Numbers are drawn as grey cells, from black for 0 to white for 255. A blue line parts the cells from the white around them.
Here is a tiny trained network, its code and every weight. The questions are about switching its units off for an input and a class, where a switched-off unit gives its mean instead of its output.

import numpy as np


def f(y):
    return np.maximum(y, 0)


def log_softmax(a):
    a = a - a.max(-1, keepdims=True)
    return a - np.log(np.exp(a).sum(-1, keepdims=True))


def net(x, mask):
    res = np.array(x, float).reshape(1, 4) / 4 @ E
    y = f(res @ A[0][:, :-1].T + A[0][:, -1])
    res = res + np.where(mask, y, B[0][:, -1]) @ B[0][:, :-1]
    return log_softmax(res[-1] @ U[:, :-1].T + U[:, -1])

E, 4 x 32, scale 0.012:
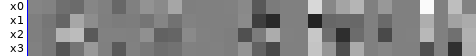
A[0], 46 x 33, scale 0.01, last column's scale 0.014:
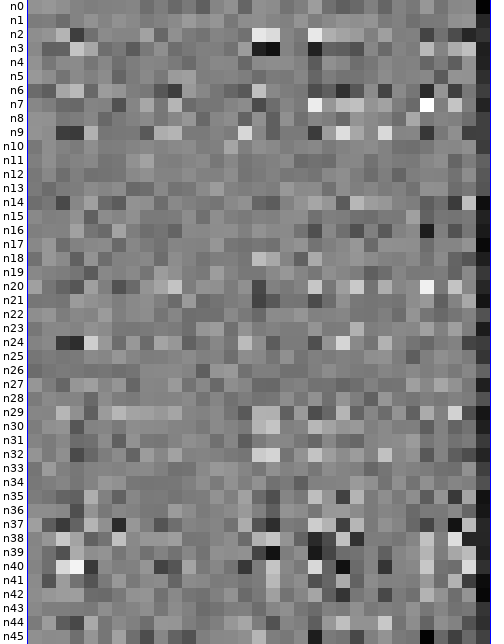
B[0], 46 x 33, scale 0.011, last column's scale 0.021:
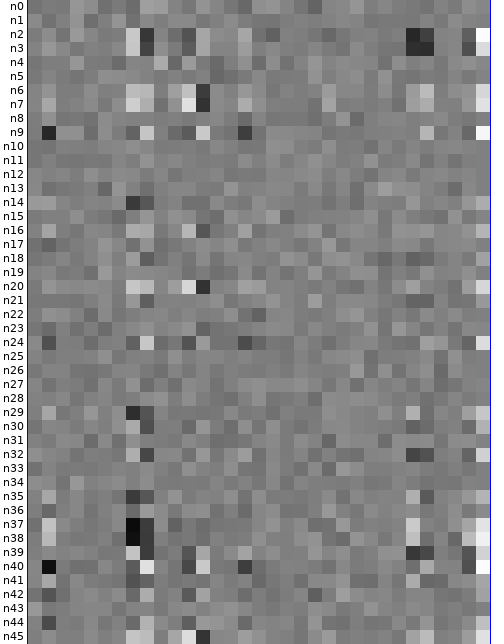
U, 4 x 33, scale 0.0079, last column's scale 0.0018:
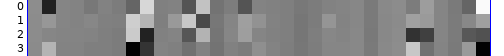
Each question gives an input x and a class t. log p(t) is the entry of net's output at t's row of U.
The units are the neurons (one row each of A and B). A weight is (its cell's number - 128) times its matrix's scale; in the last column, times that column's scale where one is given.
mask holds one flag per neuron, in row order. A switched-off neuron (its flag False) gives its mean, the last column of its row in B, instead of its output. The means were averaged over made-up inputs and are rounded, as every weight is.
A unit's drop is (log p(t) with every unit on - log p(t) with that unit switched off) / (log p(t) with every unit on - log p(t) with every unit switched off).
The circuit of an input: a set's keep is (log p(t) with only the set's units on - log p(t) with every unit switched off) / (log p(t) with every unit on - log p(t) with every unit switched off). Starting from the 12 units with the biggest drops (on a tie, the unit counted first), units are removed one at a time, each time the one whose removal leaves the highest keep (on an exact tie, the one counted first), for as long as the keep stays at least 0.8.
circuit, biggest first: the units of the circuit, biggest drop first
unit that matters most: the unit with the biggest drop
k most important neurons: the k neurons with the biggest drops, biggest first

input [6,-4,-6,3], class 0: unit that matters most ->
n9
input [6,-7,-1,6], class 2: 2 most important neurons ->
(n2 n32)
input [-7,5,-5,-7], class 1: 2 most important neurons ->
(n45 n37)
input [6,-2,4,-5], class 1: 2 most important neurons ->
(n7 n20)
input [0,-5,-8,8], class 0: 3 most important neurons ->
(n9 n24 n38)
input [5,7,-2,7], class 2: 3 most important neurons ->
(n3 n39 n38)
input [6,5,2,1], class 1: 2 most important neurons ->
(n7 n20)
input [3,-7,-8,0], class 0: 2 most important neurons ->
(n9 n24)
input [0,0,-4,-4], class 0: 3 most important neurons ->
(n37 n9 n24)
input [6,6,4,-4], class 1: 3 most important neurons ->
(n7 n20 n2)
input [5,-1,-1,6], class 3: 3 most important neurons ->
(n37 n45 n35)
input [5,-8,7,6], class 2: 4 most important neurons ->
(n2 n32 n9 n30)
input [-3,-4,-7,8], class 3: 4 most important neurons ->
(n37 n40 n35 n14)
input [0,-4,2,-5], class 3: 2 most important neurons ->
(n38 n3)
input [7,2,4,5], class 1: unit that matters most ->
n7
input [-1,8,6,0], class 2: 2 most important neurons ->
(n3 n39)
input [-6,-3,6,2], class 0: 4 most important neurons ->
(n40 n7 n20 n42)
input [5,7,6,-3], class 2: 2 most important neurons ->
(n3 n39)
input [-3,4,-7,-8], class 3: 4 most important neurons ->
(n38 n40 n29 n41)
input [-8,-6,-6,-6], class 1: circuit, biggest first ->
(n45)
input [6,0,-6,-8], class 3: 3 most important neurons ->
(n38 n29 n40)
